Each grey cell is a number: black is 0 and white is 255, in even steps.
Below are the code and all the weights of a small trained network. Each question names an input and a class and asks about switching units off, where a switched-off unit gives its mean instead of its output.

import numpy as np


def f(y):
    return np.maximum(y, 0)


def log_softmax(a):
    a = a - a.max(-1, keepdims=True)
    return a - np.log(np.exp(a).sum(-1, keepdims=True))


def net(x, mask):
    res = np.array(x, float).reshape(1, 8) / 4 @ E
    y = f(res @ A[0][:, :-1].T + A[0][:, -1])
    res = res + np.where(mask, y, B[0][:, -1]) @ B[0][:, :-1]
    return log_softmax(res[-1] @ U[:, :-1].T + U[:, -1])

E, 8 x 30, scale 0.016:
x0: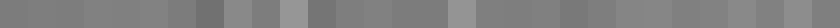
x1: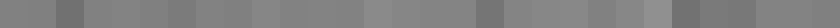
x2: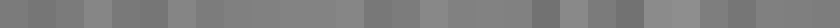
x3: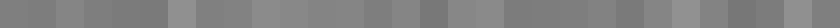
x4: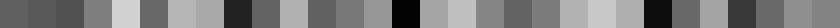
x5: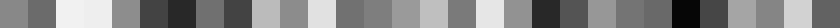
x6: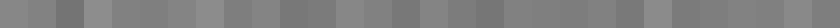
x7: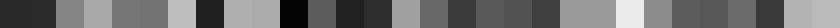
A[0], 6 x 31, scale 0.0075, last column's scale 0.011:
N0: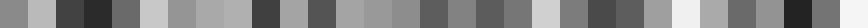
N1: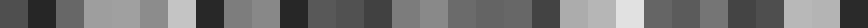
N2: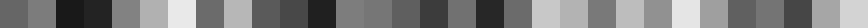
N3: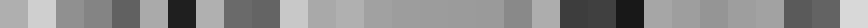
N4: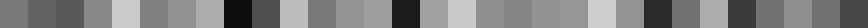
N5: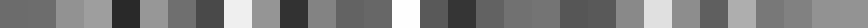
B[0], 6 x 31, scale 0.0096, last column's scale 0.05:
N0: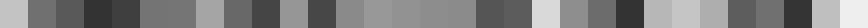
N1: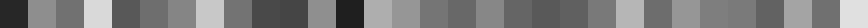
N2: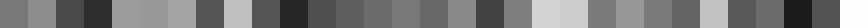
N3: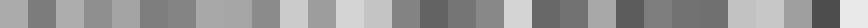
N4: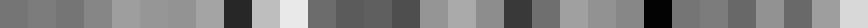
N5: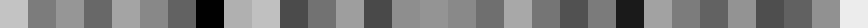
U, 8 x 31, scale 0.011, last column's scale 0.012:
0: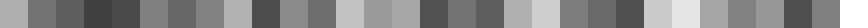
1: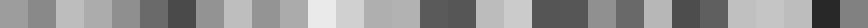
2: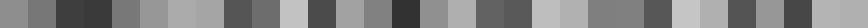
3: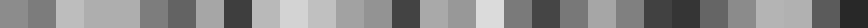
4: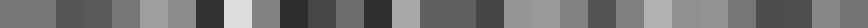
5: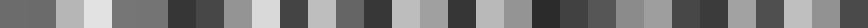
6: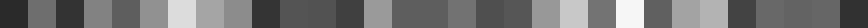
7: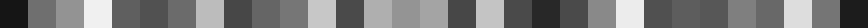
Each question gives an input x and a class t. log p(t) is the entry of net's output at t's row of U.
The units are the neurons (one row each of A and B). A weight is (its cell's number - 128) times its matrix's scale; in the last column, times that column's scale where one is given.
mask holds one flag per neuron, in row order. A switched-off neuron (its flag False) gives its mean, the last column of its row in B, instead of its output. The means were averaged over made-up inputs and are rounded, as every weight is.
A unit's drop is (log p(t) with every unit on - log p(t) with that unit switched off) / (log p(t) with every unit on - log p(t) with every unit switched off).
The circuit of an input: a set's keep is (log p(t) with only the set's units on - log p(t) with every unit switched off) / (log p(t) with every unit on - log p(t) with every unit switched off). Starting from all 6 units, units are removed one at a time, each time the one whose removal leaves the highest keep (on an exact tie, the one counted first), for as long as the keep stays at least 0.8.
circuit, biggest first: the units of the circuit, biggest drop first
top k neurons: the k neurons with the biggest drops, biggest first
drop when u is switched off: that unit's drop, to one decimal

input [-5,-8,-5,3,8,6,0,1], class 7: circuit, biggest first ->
(N1 N2)
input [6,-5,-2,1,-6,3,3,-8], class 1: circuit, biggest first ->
(N3)
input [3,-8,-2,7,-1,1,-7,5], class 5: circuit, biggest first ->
(N2 N0)
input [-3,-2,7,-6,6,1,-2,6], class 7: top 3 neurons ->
(N1 N0 N2)
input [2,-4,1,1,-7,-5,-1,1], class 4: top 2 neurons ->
(N5 N2)
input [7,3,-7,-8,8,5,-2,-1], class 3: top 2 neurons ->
(N0 N2)
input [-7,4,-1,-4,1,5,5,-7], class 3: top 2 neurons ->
(N4 N5)
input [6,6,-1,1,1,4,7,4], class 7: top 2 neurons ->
(N2 N1)
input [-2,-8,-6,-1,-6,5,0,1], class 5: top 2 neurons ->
(N2 N5)
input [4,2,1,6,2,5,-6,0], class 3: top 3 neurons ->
(N2 N1 N0)
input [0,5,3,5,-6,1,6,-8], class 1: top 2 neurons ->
(N3 N2)
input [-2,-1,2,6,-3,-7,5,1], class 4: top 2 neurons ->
(N2 N3)
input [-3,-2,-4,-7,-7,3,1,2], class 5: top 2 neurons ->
(N2 N0)
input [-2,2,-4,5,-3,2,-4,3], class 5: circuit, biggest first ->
(N2)
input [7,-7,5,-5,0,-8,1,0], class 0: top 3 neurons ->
(N0 N4 N1)
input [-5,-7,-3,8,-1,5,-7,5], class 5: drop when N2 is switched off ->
0.1
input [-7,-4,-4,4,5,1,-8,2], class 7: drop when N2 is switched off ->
0.5
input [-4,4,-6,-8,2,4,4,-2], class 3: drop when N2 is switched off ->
0.1
